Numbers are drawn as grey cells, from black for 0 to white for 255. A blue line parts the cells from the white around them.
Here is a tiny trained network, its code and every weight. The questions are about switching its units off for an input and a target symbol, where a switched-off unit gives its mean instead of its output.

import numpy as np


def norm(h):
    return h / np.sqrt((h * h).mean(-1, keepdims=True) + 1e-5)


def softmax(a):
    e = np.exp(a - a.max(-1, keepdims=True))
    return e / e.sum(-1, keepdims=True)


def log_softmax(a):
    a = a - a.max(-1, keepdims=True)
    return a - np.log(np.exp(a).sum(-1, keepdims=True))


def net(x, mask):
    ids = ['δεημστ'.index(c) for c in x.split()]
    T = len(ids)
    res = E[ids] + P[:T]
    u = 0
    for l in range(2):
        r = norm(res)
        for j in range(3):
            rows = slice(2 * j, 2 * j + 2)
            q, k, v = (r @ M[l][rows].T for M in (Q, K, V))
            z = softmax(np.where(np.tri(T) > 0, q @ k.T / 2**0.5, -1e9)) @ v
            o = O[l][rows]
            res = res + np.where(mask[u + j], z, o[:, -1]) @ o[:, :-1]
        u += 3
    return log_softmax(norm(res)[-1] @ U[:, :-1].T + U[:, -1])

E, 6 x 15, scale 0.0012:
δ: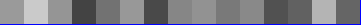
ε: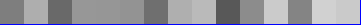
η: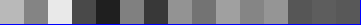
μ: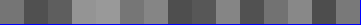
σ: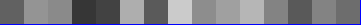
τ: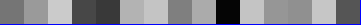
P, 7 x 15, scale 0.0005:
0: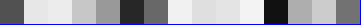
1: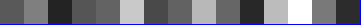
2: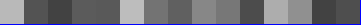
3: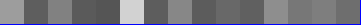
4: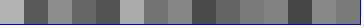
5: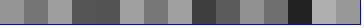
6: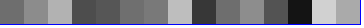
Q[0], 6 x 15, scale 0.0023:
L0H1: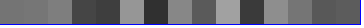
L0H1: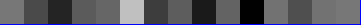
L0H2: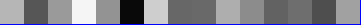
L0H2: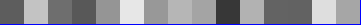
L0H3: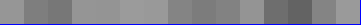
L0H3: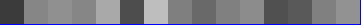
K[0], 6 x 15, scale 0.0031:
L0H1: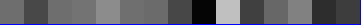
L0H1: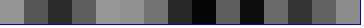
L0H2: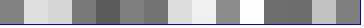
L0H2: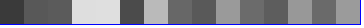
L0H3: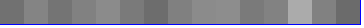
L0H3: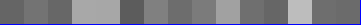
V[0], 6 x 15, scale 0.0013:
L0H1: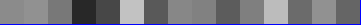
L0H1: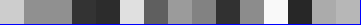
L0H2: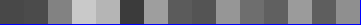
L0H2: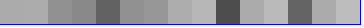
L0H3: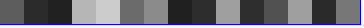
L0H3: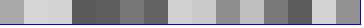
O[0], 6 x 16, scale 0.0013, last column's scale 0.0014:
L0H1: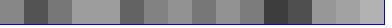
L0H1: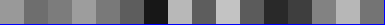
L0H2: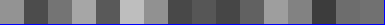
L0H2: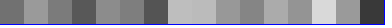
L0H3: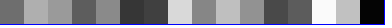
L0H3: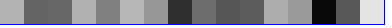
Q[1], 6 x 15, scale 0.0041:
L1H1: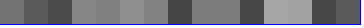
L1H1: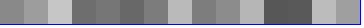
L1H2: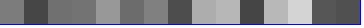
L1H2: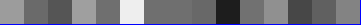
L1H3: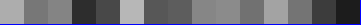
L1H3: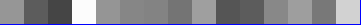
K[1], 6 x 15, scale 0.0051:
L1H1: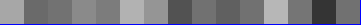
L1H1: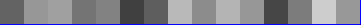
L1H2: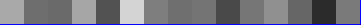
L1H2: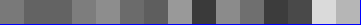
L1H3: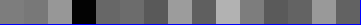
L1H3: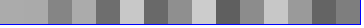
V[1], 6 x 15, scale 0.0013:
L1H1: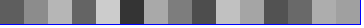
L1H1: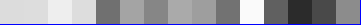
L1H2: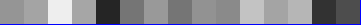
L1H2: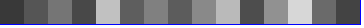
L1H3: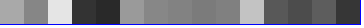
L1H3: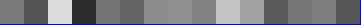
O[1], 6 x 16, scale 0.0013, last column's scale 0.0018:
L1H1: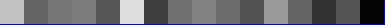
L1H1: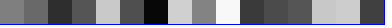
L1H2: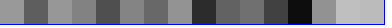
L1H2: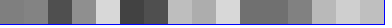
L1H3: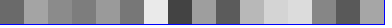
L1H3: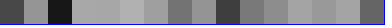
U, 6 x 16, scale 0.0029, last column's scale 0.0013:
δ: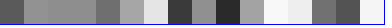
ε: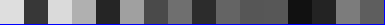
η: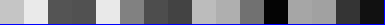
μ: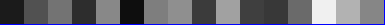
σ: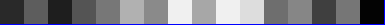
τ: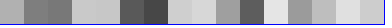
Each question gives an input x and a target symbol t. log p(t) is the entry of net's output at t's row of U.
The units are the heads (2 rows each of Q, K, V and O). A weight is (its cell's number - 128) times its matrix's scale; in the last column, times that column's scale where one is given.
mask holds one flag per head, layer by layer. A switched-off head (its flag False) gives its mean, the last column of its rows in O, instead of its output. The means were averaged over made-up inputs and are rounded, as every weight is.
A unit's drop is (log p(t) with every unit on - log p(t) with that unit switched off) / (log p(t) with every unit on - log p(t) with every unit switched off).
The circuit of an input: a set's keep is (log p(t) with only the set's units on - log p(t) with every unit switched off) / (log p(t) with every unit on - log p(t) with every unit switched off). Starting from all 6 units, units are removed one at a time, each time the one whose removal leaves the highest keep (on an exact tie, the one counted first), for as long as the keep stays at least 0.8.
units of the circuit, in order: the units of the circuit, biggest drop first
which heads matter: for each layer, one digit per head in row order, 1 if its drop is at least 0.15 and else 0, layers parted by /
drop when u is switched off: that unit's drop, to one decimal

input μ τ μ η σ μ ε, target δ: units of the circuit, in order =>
(L1H2)
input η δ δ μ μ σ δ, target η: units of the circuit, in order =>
(L1H2, L0H3, L0H2, L0H1)
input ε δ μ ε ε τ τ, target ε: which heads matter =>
110 / 000
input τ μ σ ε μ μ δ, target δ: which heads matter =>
011 / 110
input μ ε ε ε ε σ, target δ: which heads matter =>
100 / 001
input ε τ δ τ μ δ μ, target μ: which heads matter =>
111 / 000
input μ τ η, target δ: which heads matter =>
110 / 001
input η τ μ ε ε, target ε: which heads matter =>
100 / 000
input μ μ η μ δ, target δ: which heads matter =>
110 / 110
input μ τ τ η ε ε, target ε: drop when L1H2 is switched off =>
0.1
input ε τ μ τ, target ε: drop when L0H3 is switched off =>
0.3
